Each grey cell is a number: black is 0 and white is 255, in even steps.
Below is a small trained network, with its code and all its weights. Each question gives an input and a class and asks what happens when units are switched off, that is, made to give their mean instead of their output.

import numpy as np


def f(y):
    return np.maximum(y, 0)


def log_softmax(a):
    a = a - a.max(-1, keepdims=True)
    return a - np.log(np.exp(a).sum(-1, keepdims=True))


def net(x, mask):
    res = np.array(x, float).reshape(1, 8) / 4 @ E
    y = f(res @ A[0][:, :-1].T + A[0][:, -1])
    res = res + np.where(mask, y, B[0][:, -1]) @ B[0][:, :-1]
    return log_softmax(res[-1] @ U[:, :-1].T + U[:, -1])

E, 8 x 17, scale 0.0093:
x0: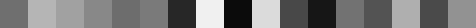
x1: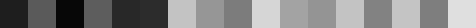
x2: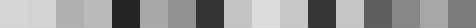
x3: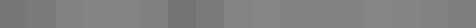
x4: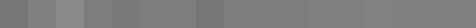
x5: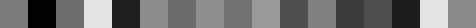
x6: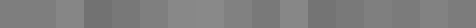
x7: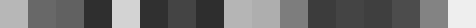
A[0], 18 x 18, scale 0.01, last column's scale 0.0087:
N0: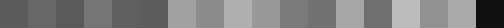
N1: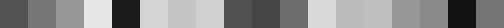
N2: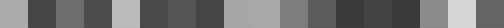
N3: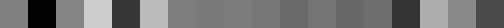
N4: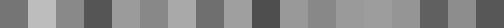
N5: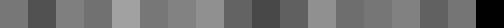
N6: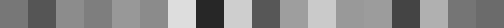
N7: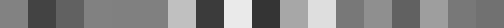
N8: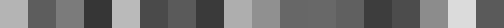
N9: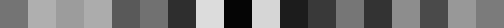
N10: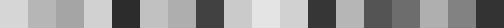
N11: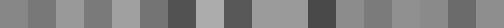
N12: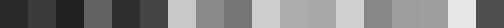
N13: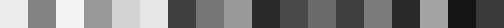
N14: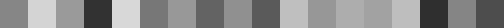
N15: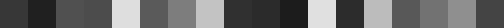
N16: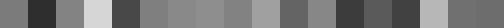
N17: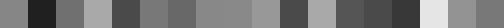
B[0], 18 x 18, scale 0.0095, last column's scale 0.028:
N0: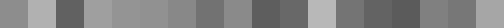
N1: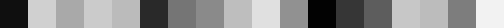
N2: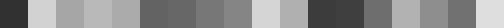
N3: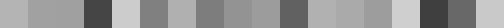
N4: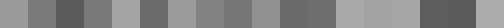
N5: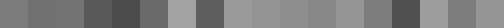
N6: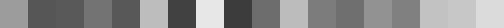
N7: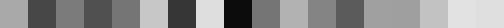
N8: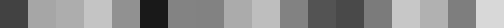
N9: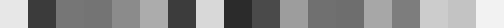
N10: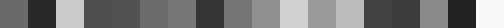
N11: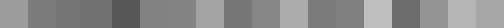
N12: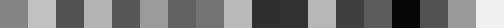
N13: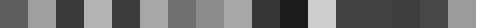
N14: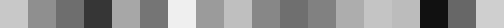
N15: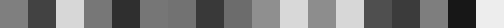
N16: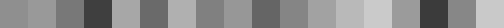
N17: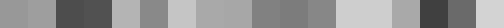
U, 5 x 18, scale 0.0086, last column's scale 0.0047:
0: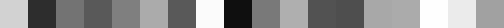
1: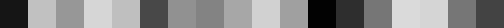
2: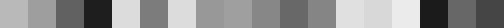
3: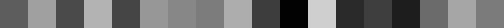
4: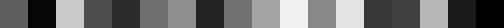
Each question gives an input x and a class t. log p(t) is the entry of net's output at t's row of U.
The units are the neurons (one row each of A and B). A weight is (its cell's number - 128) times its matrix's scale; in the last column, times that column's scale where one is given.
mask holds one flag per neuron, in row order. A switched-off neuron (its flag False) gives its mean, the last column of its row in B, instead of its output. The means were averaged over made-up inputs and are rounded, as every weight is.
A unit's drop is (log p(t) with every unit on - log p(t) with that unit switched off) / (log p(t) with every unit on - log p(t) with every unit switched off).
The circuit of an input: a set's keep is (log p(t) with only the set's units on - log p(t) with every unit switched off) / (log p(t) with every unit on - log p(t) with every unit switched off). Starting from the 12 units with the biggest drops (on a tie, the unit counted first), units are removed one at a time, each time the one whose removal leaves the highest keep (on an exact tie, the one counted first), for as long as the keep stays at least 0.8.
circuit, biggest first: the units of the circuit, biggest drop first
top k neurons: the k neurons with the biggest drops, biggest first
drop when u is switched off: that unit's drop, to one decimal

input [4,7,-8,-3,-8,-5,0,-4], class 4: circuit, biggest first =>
N15
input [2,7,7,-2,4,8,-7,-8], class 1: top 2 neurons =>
N1; N14
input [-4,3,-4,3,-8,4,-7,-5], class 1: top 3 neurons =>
N1; N9; N10
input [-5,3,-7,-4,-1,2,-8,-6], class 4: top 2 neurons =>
N15; N2
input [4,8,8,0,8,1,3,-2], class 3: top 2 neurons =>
N12; N15
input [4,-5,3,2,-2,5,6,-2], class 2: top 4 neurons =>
N12; N3; N16; N7
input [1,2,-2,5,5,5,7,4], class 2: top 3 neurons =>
N1; N17; N16
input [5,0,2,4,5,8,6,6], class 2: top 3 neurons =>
N17; N16; N1
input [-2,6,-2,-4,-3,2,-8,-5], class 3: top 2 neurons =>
N12; N2
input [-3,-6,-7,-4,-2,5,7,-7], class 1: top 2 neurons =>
N1; N10
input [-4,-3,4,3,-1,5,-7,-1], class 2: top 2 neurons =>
N3; N9
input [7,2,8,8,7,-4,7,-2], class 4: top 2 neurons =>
N10; N7
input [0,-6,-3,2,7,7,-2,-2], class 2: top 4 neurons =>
N3; N17; N16; N12
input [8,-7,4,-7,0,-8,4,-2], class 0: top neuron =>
N9
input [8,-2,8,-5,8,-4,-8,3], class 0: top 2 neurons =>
N9; N15
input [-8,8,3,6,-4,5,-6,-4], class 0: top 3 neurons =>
N7; N6; N13
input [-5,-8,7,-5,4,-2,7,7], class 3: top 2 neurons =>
N13; N1
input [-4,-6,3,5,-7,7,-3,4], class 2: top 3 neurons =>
N17; N3; N16
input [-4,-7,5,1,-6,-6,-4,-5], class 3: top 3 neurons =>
N13; N17; N3
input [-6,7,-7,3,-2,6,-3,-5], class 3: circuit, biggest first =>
N12
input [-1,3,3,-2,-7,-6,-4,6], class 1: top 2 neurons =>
N8; N2
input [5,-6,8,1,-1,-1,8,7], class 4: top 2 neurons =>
N10; N1
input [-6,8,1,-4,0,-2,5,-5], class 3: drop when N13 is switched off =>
0.0
